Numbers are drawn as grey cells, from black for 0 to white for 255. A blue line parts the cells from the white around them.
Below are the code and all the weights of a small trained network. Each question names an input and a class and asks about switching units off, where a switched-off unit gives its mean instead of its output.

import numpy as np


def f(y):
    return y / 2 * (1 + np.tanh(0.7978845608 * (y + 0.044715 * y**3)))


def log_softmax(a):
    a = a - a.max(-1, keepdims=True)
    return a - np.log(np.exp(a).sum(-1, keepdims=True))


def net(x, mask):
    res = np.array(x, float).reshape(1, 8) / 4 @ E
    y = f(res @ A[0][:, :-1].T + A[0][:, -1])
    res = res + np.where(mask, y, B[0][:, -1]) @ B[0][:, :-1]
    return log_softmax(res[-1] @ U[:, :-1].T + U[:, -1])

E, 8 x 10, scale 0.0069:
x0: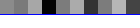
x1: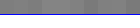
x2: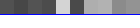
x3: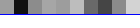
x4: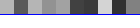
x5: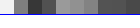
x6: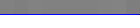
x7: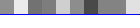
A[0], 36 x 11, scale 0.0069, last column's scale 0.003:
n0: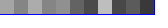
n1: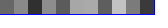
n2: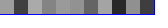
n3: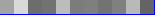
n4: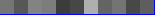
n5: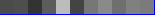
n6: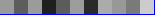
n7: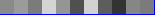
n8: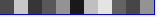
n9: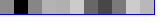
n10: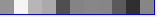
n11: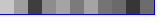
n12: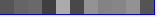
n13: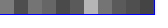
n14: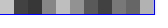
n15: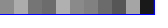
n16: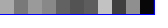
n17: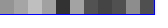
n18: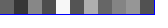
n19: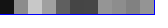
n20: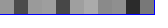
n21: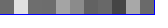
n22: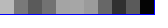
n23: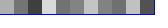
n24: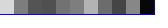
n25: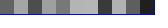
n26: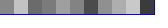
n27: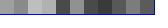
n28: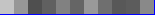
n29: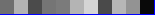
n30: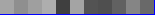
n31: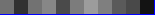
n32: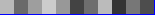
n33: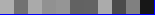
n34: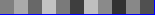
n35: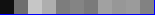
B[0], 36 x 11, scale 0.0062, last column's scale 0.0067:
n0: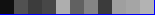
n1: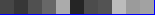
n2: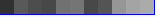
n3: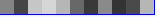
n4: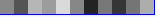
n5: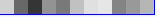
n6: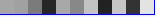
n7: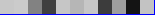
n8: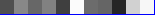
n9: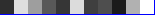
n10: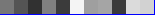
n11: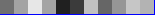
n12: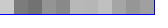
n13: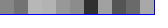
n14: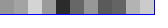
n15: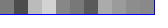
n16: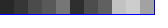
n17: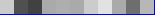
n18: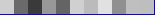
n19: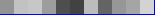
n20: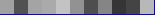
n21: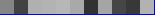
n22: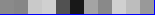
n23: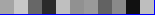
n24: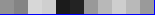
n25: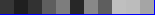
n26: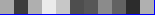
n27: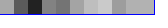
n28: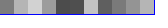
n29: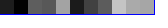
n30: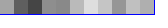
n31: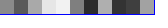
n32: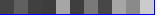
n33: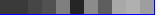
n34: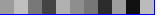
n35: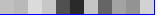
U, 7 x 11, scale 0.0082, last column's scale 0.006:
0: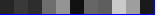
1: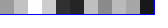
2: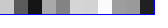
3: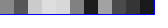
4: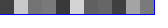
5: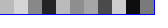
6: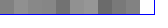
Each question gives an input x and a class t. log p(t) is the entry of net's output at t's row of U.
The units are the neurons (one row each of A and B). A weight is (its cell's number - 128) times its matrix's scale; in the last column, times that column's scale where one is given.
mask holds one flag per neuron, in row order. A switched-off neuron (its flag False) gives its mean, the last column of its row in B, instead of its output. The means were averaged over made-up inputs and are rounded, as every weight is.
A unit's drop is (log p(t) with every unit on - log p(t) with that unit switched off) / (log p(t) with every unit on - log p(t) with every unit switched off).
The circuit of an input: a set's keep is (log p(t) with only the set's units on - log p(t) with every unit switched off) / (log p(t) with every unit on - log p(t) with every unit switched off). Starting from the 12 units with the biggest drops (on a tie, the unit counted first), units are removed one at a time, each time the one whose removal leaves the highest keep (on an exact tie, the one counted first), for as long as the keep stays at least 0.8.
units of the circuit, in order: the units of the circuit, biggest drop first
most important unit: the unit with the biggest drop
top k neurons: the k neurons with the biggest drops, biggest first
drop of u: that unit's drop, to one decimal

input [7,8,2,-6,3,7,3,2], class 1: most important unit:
n11
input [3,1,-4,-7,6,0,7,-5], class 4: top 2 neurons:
(n10 n8)
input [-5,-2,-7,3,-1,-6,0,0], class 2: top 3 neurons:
(n17 n27 n30)
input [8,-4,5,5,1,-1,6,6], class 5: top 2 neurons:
(n6 n8)
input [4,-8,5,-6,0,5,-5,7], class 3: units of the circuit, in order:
(n3 n21)
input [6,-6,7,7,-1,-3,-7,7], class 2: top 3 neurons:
(n18 n5 n12)
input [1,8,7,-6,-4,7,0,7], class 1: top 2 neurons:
(n11 n28)
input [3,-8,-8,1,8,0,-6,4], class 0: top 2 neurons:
(n0 n16)
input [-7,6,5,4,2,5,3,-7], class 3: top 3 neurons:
(n31 n13 n4)
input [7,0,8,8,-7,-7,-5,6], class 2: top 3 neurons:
(n18 n12 n5)
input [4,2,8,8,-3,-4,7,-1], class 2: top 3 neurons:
(n18 n5 n12)
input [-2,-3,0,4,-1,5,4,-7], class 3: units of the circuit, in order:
(n31 n20)
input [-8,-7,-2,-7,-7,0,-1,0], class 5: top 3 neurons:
(n7 n34 n23)
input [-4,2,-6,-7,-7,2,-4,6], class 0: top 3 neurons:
(n29 n25 n1)
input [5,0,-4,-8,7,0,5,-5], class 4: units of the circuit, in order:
(n10)
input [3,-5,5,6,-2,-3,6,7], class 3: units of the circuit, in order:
(n26 n3)
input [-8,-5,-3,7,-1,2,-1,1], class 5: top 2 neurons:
(n23 n7)
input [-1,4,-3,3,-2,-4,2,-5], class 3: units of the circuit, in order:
(n20 n31 n4)
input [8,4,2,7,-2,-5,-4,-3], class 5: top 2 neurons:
(n6 n8)
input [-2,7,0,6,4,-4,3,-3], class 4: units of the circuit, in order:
(n9)
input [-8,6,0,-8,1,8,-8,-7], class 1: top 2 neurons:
(n11 n24)
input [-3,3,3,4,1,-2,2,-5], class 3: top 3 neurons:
(n31 n8 n10)
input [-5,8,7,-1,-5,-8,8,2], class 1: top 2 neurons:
(n35 n19)
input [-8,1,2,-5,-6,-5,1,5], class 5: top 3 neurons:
(n7 n34 n23)
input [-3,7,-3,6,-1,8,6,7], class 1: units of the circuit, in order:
(n14 n22)
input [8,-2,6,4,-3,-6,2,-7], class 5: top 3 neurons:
(n6 n8 n10)
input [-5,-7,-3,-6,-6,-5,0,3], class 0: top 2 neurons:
(n29 n25)
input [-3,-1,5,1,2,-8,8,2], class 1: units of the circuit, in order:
(n35)
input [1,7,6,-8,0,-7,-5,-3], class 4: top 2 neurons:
(n8 n11)
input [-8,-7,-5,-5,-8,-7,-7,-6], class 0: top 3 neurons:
(n25 n29 n1)
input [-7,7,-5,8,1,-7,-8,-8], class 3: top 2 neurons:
(n31 n20)
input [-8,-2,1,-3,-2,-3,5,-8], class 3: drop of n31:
0.3
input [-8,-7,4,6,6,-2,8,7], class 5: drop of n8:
0.1
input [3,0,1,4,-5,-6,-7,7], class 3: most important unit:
n26
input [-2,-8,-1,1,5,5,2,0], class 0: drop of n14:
-0.1
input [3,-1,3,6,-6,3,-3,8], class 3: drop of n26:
0.2
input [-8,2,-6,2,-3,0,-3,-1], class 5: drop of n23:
0.3
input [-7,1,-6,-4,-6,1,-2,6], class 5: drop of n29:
-0.1
